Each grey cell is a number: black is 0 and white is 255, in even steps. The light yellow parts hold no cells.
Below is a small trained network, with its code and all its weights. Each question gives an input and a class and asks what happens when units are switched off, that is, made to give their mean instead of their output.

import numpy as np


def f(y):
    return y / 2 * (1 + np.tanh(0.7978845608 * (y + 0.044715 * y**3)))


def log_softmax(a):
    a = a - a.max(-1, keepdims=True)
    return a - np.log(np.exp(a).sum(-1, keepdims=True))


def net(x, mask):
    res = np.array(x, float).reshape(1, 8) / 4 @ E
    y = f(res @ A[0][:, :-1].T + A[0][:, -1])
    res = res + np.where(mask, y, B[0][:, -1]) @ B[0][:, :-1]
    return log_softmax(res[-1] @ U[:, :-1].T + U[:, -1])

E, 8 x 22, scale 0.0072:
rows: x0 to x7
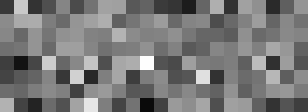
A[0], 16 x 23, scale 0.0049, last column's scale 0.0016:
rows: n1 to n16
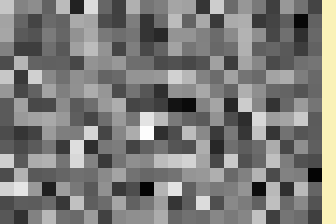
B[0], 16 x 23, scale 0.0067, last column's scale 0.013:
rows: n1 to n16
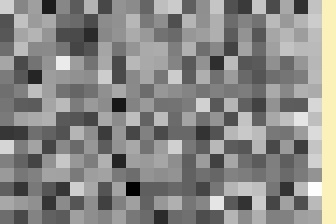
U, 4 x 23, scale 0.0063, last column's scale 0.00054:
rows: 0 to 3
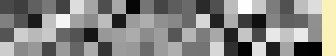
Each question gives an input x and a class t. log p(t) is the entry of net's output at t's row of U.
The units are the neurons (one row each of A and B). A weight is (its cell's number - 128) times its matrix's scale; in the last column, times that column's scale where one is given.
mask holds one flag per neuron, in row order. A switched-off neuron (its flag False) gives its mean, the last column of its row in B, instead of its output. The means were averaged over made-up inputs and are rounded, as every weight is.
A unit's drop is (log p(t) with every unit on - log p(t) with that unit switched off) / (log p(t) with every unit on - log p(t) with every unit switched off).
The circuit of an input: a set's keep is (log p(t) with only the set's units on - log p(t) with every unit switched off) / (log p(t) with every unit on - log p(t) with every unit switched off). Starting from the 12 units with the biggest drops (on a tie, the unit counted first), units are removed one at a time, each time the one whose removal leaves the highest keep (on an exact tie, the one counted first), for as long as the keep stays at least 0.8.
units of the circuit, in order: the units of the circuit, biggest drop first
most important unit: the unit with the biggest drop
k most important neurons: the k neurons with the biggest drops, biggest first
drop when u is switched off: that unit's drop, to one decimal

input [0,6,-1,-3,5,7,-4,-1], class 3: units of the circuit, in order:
(n15)
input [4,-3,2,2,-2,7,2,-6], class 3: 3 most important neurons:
(n15, n11, n2)
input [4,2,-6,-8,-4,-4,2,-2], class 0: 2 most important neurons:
(n14, n12)
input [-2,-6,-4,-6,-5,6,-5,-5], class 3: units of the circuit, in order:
(n15, n11)
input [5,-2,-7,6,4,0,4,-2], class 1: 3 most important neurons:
(n14, n8, n5)
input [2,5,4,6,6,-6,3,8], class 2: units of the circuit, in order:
(n3, n4)
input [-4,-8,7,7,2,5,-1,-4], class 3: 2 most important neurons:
(n15, n8)
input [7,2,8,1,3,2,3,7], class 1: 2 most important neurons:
(n8, n5)
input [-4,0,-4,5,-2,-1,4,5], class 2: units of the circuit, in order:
(n2, n4)
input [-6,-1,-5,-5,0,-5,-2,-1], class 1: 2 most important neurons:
(n12, n6)
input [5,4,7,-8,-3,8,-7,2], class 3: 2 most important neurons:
(n11, n15)
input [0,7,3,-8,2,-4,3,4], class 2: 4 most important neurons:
(n14, n11, n15, n3)
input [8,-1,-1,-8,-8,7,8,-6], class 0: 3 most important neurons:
(n14, n12, n6)
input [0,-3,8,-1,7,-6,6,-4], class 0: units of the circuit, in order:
(n10)
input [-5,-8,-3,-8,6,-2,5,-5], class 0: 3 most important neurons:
(n10, n8, n16)
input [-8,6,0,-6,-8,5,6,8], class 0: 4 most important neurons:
(n14, n8, n5, n9)
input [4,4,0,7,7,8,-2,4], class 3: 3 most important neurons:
(n15, n11, n14)
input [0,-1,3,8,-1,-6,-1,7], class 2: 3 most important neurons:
(n2, n3, n4)
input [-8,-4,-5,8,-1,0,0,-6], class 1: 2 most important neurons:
(n12, n6)
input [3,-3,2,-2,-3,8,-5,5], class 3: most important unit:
n11
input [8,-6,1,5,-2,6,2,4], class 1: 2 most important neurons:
(n8, n5)
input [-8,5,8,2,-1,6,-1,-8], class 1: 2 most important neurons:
(n12, n6)
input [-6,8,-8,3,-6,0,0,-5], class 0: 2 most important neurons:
(n14, n8)
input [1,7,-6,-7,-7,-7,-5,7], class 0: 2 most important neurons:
(n14, n9)
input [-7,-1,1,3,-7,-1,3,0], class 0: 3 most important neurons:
(n14, n8, n5)
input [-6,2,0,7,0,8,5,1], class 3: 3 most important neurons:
(n15, n11, n8)
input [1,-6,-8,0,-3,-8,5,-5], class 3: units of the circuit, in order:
(n1)
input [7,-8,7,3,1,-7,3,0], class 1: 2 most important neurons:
(n8, n5)
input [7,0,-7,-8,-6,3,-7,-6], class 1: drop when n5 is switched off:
0.3
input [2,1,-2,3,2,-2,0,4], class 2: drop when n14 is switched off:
0.4
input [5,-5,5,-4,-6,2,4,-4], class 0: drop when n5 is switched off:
0.0
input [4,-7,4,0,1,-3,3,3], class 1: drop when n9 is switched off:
0.1
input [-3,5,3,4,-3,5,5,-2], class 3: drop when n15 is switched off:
0.1
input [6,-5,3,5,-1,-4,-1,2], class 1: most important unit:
n8
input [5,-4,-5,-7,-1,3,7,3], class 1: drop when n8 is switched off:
0.1
